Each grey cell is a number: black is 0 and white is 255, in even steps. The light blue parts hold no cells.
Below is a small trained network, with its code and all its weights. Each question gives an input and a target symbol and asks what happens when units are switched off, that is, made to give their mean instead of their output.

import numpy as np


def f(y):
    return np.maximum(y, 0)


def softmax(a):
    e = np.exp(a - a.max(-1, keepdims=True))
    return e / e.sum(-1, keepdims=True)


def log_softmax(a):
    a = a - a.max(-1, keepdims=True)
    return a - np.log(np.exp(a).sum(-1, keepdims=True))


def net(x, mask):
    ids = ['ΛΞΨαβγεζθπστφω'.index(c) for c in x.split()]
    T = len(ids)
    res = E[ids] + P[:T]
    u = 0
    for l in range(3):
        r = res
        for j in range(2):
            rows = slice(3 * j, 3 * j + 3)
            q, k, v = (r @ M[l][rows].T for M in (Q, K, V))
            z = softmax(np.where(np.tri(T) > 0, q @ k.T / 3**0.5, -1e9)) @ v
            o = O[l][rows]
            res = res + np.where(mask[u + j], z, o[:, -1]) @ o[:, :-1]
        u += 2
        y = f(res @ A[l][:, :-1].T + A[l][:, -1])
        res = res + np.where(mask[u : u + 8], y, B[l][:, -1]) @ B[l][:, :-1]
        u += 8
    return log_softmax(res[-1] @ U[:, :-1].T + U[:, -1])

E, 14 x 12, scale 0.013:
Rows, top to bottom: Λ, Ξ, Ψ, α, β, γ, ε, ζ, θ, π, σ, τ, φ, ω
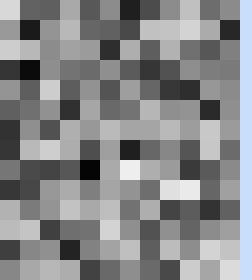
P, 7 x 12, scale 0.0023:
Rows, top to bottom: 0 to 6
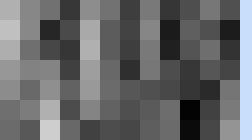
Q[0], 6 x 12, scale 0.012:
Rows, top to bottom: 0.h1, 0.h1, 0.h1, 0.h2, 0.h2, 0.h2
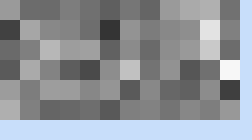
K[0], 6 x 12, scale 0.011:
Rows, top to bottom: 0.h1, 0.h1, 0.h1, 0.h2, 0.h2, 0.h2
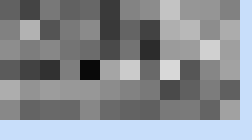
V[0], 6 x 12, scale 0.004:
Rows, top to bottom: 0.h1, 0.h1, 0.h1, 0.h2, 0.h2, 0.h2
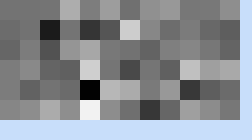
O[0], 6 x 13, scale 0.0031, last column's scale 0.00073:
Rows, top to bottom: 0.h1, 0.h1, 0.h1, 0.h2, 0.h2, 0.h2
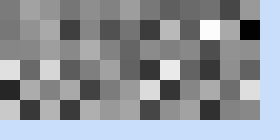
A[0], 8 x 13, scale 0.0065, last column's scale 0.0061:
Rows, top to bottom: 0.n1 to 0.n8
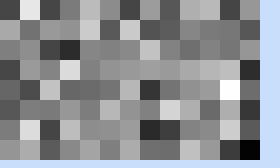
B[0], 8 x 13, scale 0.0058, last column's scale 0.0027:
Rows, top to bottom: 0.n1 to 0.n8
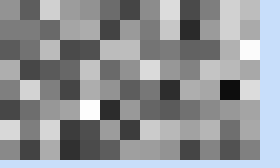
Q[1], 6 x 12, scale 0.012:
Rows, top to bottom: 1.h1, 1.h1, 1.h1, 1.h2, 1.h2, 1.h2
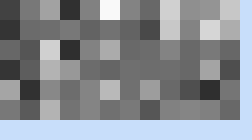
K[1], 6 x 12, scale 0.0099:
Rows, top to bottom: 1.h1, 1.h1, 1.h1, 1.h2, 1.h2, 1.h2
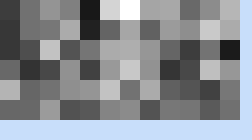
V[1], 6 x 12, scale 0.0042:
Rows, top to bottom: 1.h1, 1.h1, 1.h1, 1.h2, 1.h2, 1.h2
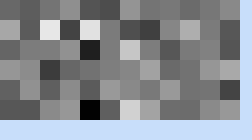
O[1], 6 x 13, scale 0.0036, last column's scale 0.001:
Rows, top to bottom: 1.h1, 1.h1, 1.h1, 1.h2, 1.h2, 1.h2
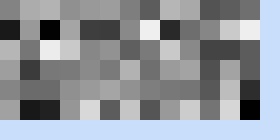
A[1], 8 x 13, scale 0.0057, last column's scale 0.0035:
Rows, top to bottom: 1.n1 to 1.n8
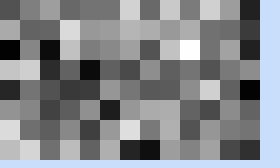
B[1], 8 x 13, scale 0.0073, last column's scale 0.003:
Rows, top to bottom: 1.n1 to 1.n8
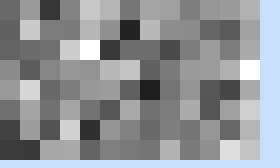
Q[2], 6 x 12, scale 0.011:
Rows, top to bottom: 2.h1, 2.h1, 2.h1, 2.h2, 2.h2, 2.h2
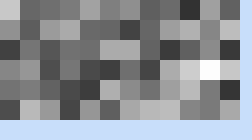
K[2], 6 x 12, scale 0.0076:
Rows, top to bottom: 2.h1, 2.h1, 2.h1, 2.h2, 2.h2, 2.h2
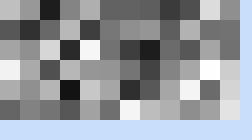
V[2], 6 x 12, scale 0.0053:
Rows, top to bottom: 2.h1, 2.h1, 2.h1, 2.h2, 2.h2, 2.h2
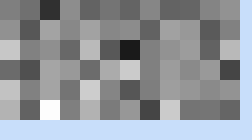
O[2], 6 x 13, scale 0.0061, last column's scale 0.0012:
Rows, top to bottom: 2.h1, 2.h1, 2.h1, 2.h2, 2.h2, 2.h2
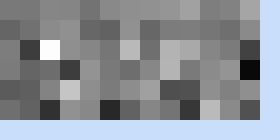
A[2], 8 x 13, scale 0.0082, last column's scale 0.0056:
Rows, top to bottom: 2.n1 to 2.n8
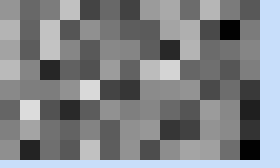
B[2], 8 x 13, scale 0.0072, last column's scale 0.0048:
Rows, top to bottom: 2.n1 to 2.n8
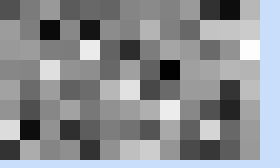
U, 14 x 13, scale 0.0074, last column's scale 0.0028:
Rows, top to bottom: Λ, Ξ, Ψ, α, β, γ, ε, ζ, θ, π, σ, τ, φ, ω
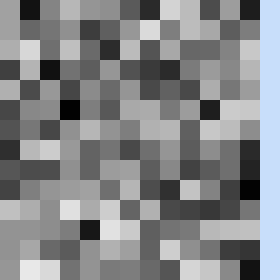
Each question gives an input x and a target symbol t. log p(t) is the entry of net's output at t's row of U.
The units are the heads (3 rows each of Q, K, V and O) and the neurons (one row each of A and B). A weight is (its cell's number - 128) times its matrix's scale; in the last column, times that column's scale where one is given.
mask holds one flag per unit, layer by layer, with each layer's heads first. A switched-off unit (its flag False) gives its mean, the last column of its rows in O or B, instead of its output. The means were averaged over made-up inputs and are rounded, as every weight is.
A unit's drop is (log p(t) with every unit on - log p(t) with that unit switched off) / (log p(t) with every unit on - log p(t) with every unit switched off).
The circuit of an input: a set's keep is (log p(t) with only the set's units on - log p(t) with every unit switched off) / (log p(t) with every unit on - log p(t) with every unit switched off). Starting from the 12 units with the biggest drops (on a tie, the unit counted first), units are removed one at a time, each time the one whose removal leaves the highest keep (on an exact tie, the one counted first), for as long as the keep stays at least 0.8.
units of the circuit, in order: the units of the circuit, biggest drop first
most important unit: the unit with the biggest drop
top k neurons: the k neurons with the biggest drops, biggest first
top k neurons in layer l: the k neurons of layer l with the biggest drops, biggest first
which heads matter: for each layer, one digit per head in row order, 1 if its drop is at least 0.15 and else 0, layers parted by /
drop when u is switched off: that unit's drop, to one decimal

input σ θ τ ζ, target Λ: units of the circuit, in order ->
[1.h1; 1.h2; 0.h2]
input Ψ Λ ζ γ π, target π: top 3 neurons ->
[1.n3; 2.n5; 0.n6]
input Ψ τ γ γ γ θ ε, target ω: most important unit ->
2.n4
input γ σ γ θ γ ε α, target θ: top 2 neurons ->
[2.n8; 0.n3]
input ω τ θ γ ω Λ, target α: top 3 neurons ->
[1.n7; 0.n3; 0.n1]
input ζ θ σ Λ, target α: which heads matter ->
00 / 00 / 10
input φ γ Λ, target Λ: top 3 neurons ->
[1.n8; 2.n3; 1.n4]
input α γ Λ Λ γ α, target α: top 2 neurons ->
[2.n2; 0.n5]
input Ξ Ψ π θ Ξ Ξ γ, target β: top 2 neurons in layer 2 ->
[2.n5; 2.n4]
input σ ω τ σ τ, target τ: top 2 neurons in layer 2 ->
[2.n3; 2.n4]
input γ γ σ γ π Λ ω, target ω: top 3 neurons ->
[0.n5; 2.n3; 0.n7]
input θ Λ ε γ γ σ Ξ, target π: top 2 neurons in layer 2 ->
[2.n5; 2.n4]
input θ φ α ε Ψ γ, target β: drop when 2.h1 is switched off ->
0.4
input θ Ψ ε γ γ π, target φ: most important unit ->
2.n5
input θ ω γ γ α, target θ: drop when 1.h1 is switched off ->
0.6
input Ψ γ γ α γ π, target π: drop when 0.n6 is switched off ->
0.2
